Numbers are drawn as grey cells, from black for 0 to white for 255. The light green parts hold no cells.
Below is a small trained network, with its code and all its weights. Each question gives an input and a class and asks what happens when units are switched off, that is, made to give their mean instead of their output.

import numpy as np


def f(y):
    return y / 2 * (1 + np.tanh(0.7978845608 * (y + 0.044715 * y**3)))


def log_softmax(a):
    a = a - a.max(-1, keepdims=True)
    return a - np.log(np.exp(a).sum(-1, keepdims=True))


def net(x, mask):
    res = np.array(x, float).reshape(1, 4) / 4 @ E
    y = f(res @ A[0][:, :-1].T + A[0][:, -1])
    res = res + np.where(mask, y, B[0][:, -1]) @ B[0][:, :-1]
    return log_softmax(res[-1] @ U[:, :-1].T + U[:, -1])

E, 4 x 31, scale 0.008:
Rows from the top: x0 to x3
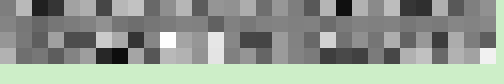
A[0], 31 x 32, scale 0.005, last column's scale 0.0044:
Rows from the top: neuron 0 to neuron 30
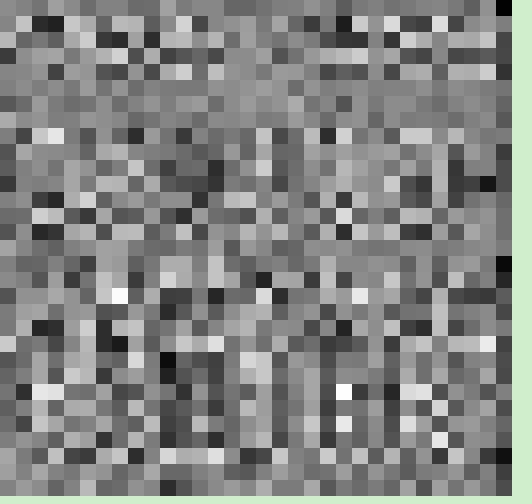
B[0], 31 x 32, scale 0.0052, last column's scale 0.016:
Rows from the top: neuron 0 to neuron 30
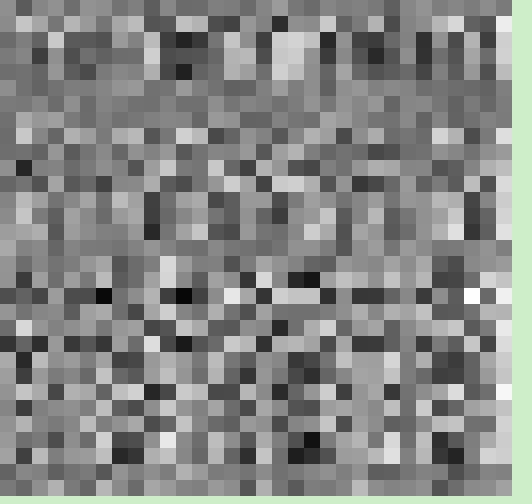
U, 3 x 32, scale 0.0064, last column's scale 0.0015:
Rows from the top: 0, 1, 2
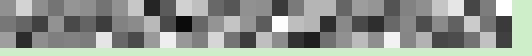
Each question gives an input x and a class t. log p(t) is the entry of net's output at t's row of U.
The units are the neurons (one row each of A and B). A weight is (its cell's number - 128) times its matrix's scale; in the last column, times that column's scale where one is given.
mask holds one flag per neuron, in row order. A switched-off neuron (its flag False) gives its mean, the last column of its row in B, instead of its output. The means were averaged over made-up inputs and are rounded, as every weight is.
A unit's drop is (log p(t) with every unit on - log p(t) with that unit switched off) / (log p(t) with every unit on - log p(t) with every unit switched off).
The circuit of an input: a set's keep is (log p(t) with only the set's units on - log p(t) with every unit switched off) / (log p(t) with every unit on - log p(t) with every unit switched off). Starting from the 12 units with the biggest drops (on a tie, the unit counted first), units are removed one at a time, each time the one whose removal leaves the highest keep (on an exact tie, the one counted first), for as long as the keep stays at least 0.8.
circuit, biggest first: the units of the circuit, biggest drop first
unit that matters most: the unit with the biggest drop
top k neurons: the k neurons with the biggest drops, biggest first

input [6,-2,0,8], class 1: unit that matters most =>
neuron 21
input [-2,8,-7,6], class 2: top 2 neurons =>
neuron 27; neuron 18
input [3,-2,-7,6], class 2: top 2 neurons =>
neuron 27; neuron 18
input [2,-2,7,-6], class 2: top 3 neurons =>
neuron 28; neuron 17; neuron 21
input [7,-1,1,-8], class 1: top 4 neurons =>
neuron 18; neuron 11; neuron 3; neuron 24
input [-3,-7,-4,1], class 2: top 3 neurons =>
neuron 1; neuron 20; neuron 14
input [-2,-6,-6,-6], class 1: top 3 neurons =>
neuron 18; neuron 11; neuron 3
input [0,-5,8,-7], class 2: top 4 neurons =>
neuron 28; neuron 17; neuron 21; neuron 2
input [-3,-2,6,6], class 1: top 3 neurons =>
neuron 21; neuron 2; neuron 4
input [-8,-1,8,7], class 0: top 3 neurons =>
neuron 24; neuron 8; neuron 13
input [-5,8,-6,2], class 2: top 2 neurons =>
neuron 27; neuron 22
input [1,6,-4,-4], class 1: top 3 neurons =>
neuron 18; neuron 11; neuron 28
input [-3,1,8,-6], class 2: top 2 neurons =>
neuron 28; neuron 17
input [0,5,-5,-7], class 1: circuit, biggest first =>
neuron 18
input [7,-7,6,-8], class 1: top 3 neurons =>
neuron 18; neuron 11; neuron 3
